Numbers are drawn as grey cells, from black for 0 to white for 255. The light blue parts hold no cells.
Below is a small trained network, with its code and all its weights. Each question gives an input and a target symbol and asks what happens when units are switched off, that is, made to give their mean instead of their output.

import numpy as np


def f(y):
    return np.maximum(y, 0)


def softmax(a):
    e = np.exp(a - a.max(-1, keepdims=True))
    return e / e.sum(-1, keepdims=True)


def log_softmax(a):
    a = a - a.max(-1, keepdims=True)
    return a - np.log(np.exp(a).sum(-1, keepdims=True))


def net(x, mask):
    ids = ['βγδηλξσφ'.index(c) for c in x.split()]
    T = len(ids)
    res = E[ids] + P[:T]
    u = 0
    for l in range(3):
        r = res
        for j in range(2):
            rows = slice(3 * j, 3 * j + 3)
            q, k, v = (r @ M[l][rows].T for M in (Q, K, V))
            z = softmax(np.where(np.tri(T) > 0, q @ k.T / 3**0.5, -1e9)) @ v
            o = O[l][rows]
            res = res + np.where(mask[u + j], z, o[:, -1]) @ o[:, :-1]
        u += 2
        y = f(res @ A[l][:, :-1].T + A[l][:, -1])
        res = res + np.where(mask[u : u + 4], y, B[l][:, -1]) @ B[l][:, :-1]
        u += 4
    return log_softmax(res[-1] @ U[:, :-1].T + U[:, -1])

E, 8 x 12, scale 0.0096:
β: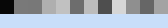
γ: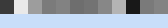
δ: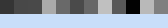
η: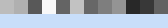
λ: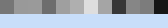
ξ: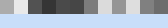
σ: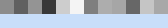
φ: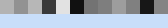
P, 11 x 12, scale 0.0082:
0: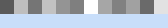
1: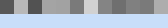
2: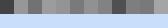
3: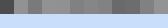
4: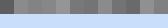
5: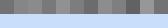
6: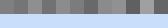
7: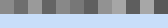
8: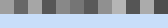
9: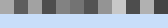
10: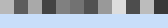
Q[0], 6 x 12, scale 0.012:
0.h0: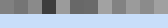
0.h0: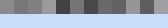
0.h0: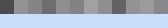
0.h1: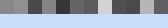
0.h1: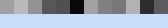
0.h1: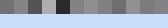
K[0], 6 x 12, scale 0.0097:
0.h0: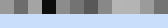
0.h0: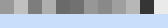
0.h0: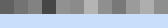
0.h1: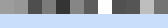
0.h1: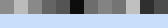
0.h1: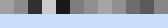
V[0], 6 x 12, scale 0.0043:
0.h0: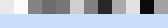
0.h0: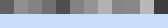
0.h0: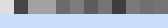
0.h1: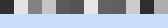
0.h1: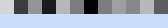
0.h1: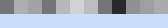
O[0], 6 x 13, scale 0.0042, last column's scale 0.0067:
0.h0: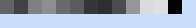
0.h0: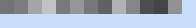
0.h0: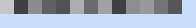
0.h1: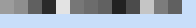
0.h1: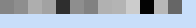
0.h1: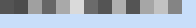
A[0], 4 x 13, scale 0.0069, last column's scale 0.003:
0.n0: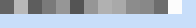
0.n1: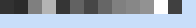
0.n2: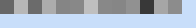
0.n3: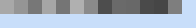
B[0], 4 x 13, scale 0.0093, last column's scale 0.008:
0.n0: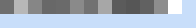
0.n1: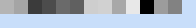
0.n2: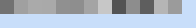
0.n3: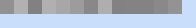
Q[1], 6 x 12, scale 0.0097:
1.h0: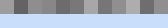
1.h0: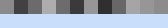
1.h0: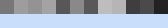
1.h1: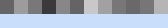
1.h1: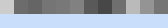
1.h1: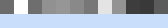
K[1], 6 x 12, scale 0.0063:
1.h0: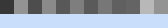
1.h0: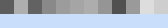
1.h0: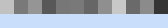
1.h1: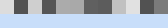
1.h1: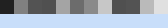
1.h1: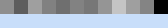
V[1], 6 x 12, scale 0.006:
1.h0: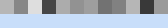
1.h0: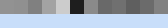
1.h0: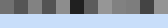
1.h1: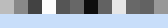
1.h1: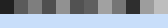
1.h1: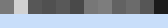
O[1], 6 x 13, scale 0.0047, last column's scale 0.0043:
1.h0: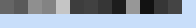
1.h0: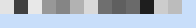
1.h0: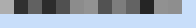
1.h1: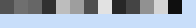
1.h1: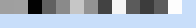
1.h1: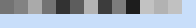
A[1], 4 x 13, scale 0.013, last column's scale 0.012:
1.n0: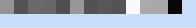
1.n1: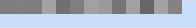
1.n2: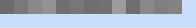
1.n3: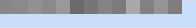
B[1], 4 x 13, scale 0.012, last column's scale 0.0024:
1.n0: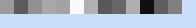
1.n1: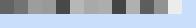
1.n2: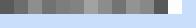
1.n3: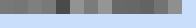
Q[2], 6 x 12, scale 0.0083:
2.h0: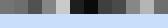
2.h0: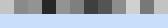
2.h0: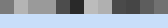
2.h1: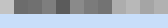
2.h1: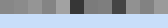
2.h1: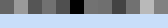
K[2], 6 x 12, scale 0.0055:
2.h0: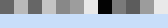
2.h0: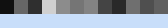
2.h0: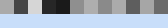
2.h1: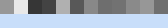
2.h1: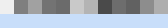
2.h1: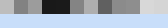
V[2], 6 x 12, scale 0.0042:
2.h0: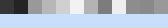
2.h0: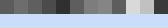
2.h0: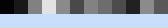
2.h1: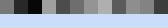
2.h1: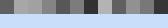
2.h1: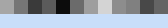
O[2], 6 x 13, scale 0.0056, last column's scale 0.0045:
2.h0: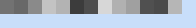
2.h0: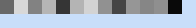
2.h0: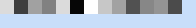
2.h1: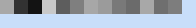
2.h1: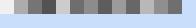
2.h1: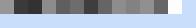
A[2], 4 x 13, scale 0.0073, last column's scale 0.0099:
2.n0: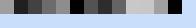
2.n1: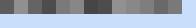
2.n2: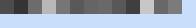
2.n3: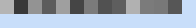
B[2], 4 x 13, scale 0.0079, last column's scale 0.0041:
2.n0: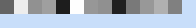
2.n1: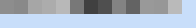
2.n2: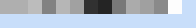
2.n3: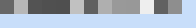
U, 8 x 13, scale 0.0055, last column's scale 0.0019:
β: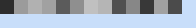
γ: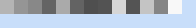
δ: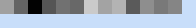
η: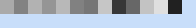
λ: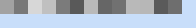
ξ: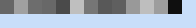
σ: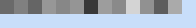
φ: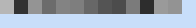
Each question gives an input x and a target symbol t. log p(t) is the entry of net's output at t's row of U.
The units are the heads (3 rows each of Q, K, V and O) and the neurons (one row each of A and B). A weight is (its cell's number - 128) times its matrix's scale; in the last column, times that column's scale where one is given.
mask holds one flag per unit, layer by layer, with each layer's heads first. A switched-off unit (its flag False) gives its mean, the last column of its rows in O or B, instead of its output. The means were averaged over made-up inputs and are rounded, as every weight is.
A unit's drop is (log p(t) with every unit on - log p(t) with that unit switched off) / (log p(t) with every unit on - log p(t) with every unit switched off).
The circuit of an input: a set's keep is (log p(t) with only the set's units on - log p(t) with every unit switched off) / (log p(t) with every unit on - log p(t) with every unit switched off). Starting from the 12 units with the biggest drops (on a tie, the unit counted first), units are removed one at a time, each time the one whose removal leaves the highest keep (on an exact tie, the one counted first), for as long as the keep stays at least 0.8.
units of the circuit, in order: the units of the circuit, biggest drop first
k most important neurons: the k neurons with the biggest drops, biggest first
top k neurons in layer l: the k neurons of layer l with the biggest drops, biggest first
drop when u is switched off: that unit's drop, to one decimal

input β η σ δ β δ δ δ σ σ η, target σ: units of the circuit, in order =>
0.h1, 2.h0
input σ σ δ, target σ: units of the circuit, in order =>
1.h1, 2.h0
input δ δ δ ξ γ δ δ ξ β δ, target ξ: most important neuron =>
2.n2
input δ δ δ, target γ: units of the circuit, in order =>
0.h1, 2.n2
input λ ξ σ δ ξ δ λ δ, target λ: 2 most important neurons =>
1.n2, 2.n2
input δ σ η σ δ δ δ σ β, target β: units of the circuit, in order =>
0.n2, 0.h1, 1.n1
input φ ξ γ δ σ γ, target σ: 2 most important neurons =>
0.n0, 0.n2
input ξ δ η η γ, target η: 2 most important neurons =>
0.n0, 0.n3
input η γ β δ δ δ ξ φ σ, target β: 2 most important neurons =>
2.n2, 1.n1
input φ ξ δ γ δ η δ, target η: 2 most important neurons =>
0.n0, 2.n2
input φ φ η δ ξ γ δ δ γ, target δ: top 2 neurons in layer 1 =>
1.n2, 1.n1
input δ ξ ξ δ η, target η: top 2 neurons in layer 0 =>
0.n3, 0.n0
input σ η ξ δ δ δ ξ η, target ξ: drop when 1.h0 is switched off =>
0.1
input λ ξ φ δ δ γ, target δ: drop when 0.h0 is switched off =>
0.4
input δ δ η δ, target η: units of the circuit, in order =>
1.h1
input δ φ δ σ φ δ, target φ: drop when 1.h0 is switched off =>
1.1
